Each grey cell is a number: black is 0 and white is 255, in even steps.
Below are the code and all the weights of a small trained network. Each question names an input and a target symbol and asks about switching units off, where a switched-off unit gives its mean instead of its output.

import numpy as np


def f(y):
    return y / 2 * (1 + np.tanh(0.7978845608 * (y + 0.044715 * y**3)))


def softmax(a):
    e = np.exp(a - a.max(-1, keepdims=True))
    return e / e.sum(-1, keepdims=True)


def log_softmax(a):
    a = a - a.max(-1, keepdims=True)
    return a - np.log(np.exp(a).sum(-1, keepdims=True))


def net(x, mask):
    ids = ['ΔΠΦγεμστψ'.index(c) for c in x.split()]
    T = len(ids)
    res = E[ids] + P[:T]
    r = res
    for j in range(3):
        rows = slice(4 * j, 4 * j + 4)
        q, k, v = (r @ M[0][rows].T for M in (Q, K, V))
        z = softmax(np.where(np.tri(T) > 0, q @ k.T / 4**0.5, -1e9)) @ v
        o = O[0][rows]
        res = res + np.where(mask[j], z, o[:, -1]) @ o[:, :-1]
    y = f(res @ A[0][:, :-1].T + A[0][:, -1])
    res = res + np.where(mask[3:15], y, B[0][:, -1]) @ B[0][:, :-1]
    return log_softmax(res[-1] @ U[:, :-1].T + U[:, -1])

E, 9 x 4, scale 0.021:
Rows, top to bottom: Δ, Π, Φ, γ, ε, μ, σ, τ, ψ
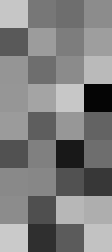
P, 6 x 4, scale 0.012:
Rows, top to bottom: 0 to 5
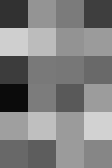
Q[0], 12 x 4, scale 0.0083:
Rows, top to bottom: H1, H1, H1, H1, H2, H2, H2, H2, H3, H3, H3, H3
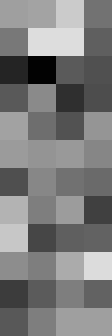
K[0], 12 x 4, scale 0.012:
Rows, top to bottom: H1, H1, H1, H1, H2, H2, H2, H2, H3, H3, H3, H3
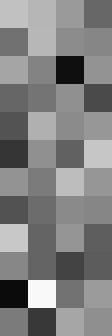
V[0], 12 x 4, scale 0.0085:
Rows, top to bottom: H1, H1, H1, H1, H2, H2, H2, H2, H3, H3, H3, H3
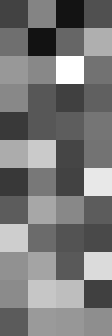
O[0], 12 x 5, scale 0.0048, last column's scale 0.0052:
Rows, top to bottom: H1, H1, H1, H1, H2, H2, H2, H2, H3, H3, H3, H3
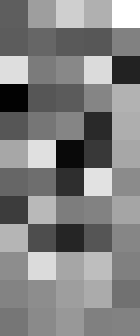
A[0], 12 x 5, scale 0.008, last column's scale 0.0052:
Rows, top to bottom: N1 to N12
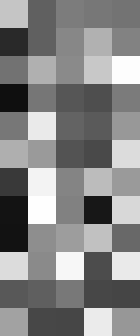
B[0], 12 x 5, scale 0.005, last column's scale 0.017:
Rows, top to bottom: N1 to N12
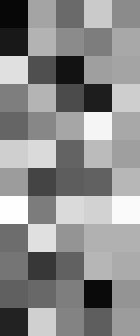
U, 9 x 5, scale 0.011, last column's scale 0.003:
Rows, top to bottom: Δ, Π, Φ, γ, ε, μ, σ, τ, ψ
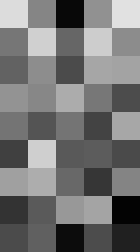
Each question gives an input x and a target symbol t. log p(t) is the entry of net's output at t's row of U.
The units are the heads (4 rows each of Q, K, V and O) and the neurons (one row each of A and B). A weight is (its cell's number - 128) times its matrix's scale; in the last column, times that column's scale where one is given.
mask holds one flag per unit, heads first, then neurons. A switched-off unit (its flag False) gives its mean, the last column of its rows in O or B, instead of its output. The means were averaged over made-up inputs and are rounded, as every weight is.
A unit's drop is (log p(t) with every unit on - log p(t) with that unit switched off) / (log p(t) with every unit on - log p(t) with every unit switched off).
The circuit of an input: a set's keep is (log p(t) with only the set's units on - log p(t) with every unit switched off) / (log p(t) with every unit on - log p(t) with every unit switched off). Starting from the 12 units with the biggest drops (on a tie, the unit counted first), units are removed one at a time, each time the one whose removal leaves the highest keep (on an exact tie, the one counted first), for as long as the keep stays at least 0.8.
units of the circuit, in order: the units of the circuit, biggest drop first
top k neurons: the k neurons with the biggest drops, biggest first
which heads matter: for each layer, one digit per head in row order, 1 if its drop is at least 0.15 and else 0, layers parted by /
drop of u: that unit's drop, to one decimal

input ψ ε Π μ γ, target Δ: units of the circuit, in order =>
[H1 N10]
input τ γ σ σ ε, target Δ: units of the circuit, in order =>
[H1]
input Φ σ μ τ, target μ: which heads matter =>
100
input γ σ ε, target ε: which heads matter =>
011
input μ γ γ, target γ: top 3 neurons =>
[N3 N4 N7]
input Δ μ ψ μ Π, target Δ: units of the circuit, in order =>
[N3 N7]
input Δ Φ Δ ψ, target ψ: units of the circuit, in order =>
[H1 N8]
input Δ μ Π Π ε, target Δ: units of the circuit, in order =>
[H1 N2]
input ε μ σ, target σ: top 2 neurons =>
[N8 N4]
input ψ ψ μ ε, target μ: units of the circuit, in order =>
[H1 N4]
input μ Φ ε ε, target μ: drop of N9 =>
0.2
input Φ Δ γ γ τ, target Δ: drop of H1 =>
0.7
